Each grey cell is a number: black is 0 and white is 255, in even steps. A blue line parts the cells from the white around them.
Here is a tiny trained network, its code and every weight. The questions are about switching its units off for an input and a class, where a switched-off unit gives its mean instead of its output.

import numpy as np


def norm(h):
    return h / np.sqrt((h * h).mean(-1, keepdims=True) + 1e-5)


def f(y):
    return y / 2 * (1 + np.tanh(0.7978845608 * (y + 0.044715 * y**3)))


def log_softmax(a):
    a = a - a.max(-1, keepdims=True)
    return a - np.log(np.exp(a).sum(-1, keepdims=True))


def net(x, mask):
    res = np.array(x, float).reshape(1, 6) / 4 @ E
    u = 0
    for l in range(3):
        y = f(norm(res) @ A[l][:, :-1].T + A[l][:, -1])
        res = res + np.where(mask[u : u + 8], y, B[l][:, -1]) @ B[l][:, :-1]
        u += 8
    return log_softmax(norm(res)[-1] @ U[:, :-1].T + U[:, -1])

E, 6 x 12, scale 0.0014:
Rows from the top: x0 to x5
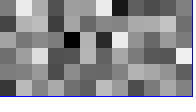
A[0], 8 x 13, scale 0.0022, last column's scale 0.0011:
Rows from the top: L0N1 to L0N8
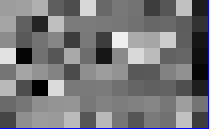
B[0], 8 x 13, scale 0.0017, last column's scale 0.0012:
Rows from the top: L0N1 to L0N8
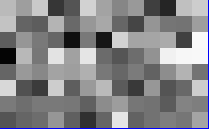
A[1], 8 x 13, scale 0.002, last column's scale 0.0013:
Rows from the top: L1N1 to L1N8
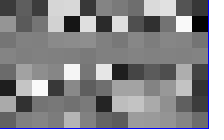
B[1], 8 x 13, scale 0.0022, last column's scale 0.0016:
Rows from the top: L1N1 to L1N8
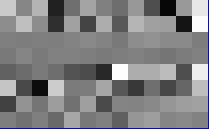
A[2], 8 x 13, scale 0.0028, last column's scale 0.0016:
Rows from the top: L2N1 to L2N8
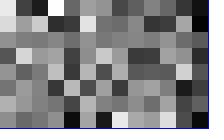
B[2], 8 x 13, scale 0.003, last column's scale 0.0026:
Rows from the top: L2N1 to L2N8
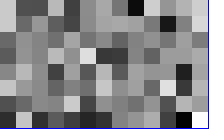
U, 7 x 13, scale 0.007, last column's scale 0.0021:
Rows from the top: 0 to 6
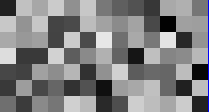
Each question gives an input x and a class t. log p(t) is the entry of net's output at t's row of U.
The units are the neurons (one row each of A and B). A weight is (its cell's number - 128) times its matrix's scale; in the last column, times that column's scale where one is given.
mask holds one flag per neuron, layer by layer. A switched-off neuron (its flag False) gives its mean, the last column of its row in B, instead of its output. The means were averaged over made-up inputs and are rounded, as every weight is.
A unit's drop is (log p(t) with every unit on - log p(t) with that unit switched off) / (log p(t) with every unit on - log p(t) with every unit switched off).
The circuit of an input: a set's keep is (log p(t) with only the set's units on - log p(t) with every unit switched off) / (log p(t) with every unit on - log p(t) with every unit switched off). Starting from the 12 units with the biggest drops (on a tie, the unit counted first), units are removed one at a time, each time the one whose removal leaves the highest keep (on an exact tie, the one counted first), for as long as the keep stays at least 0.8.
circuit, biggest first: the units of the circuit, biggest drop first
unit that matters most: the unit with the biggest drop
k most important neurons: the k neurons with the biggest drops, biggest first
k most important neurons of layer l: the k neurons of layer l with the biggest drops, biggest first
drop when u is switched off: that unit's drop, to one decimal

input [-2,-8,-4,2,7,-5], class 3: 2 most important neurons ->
[L0N6; L2N1]
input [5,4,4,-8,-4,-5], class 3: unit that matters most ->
L2N1
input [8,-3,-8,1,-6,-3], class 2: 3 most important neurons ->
[L1N5; L0N4; L2N6]
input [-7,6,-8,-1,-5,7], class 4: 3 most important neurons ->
[L1N2; L0N8; L2N5]
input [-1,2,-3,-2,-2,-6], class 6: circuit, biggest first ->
[L0N4; L2N8]
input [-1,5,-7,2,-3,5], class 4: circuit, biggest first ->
[L1N2; L0N8]
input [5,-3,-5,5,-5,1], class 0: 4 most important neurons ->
[L1N1; L2N4; L1N5; L0N8]
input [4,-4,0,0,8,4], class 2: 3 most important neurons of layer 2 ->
[L2N8; L2N6; L2N1]
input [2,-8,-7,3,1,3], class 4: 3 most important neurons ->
[L1N6; L1N5; L0N8]
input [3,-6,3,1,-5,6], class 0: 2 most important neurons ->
[L2N4; L1N1]
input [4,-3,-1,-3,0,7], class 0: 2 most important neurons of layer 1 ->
[L1N6; L1N2]
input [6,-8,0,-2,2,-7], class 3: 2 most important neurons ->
[L2N1; L1N1]
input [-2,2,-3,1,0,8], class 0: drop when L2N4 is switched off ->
0.4
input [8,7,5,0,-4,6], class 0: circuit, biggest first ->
[L2N4]
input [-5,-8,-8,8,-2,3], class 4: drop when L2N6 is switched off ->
0.2
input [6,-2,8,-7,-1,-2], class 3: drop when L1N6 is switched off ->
0.0
